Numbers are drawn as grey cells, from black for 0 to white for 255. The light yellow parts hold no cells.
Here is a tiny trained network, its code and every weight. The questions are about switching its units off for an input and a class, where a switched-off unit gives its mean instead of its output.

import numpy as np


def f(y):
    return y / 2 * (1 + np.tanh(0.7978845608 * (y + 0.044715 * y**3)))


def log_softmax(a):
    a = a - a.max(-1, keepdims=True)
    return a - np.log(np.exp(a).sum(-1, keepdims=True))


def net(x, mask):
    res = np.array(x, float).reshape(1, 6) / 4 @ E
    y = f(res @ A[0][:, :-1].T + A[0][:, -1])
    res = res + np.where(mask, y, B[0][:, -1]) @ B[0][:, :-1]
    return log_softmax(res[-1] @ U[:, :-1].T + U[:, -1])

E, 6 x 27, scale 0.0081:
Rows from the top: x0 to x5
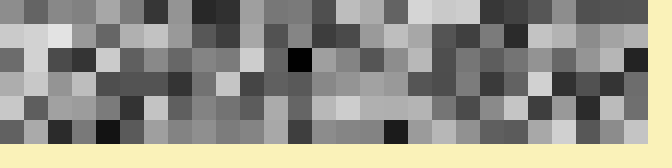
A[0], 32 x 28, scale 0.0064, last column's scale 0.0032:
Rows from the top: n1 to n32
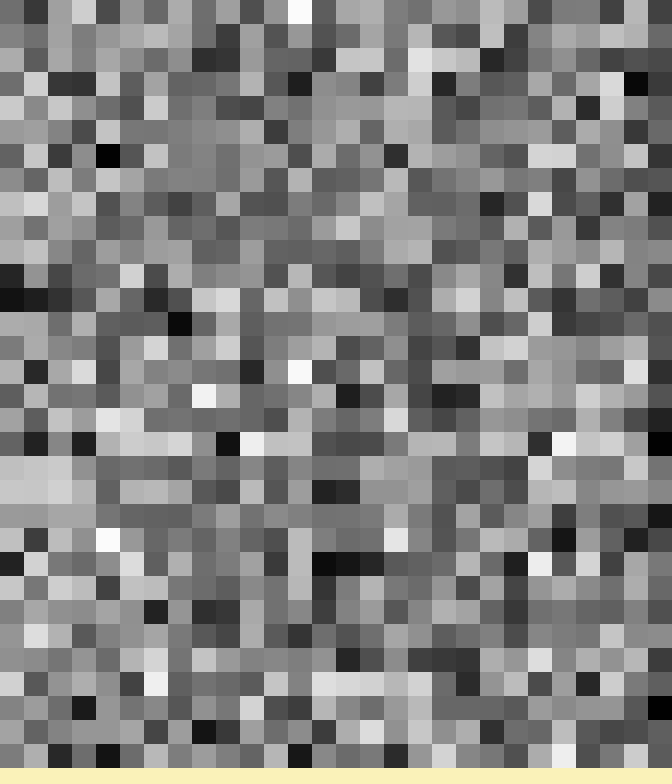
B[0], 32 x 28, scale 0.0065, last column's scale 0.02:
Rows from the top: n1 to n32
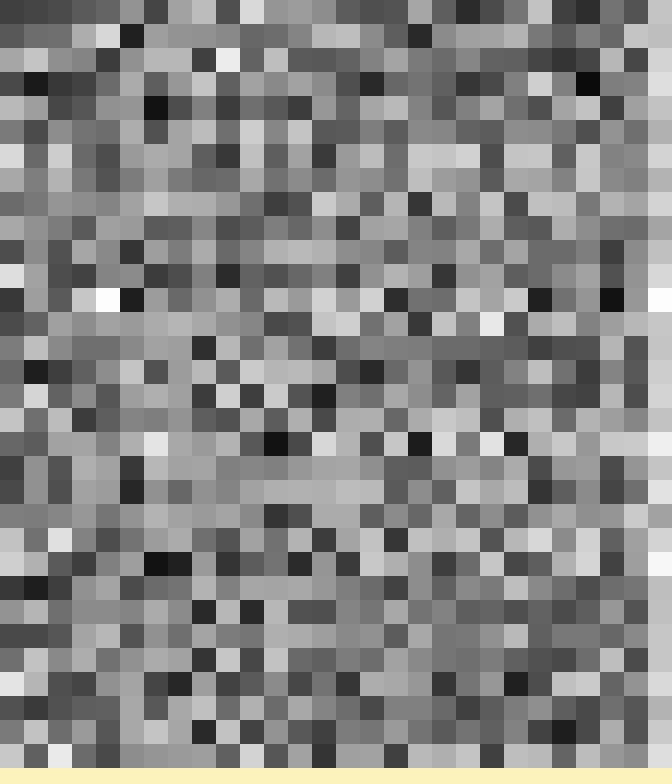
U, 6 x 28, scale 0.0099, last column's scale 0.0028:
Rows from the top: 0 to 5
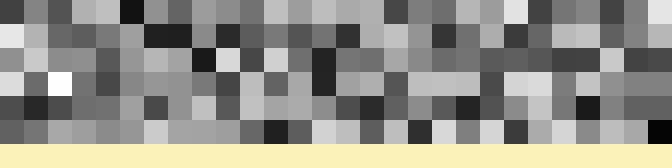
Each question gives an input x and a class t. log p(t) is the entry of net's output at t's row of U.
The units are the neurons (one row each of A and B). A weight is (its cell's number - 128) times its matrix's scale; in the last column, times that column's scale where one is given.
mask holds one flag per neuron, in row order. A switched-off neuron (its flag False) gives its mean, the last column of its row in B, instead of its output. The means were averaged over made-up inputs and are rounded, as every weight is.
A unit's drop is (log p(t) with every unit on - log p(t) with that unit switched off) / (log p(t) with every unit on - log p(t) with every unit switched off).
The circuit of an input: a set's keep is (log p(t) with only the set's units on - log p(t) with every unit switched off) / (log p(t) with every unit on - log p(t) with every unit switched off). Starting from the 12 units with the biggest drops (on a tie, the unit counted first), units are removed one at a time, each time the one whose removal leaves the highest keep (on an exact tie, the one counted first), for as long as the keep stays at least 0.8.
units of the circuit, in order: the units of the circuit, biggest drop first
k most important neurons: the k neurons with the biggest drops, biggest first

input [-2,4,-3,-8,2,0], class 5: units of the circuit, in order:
n19
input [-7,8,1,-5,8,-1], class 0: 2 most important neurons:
n2; n21
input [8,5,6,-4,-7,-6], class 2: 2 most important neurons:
n3; n31
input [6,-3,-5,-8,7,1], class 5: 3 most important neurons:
n19; n24; n12
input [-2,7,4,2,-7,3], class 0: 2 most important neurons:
n21; n20
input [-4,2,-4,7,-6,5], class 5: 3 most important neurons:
n9; n14; n29
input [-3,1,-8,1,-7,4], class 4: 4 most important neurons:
n16; n1; n25; n29
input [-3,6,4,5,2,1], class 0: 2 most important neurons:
n19; n21
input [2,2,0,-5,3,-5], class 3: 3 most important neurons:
n23; n18; n9
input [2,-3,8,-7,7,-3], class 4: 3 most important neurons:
n4; n24; n30
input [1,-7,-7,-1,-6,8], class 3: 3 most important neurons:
n32; n7; n21
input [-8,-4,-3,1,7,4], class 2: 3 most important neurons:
n15; n24; n17
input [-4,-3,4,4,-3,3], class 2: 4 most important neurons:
n19; n17; n16; n1
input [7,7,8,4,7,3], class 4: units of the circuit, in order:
n4
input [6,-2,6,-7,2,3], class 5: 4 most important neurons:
n19; n17; n15; n28
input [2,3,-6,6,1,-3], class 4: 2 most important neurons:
n16; n19
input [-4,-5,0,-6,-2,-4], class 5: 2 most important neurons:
n19; n21
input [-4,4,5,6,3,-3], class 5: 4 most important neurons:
n9; n14; n13; n16
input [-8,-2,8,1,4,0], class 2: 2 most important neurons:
n17; n15
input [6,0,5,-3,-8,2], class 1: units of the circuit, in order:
n24
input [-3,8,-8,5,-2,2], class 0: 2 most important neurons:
n21; n20
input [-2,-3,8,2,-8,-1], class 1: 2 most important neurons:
n24; n12
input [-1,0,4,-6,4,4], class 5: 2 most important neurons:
n19; n24
